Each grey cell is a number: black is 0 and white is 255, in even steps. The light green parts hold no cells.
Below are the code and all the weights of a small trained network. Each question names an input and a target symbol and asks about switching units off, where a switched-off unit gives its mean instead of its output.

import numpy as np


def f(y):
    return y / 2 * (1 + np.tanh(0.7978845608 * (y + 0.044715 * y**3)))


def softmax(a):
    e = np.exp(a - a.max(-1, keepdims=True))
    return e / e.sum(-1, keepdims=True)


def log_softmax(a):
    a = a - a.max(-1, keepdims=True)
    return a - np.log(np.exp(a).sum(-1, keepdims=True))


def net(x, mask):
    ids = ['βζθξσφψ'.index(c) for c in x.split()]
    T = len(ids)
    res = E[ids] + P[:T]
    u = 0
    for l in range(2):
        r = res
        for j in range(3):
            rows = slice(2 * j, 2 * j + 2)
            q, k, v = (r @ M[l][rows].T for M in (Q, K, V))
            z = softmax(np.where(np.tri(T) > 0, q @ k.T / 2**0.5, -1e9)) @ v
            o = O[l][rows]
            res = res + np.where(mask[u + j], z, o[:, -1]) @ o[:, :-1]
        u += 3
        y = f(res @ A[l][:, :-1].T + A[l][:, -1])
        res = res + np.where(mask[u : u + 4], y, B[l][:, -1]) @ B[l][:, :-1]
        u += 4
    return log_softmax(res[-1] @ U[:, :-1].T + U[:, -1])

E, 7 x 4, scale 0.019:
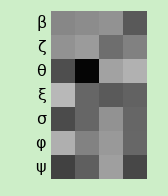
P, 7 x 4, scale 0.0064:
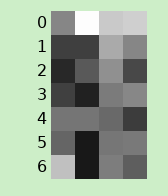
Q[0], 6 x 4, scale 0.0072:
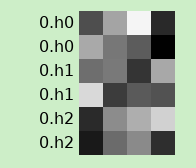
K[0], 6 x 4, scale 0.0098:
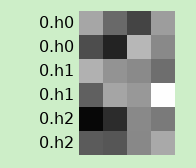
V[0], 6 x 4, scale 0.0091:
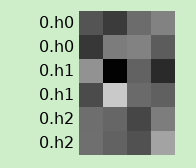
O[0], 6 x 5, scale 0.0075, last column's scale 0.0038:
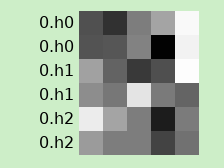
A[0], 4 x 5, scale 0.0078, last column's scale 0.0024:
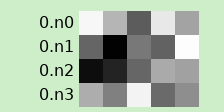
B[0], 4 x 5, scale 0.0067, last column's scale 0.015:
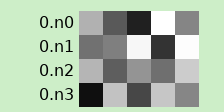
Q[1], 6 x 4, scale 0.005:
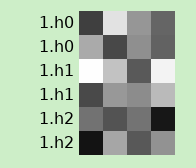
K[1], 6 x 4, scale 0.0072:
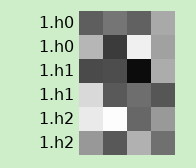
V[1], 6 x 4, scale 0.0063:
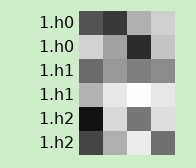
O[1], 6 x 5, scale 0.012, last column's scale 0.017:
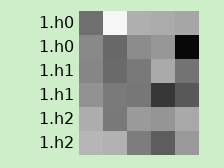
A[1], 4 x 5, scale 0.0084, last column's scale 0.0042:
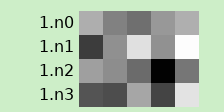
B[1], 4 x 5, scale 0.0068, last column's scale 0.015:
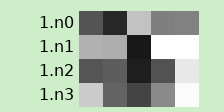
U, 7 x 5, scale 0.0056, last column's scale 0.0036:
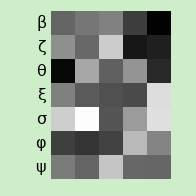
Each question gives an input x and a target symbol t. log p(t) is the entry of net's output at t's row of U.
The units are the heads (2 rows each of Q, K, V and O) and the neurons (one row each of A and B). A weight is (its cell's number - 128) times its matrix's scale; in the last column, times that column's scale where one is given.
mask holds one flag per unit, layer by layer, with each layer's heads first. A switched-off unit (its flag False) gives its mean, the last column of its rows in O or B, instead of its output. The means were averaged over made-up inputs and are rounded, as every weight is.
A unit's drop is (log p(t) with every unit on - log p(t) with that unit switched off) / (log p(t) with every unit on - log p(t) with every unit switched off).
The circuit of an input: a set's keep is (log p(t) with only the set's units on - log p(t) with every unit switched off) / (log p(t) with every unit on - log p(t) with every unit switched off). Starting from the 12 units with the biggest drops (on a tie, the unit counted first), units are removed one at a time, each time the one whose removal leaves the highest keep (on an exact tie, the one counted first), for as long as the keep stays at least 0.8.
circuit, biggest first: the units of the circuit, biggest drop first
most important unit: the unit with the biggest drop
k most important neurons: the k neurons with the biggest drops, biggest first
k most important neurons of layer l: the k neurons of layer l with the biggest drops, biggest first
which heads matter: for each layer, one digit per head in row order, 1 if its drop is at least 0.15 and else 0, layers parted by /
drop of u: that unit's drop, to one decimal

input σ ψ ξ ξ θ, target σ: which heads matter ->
100 / 110
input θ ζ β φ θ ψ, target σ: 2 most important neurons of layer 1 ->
1.n1; 1.n3
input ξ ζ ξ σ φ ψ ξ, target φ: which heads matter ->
100 / 011
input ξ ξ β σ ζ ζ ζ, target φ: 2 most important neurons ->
0.n1; 0.n0
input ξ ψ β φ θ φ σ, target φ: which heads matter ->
100 / 001
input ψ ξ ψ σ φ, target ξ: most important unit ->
1.h0
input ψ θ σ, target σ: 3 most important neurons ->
0.n1; 1.n1; 0.n3
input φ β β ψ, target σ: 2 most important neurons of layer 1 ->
1.n1; 1.n2
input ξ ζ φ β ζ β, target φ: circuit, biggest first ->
1.h2; 0.n1; 1.h0
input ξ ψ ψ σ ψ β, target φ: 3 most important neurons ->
0.n0; 0.n1; 1.n1
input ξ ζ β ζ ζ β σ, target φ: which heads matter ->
100 / 101
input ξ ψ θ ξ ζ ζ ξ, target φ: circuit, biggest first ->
1.h2; 0.h0; 0.n0
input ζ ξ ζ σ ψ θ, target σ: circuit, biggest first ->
0.n1; 1.n1; 1.h0
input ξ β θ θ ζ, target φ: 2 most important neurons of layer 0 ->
0.n0; 0.n1
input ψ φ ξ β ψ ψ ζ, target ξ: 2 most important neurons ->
1.n1; 1.n2
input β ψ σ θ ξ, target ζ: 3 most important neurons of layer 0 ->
0.n1; 0.n3; 0.n2
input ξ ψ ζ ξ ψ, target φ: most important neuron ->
0.n0
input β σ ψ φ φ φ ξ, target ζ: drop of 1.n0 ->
0.0
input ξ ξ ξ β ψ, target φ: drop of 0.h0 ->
0.3
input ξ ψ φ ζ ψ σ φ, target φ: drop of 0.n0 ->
0.3
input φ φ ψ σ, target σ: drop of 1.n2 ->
0.3
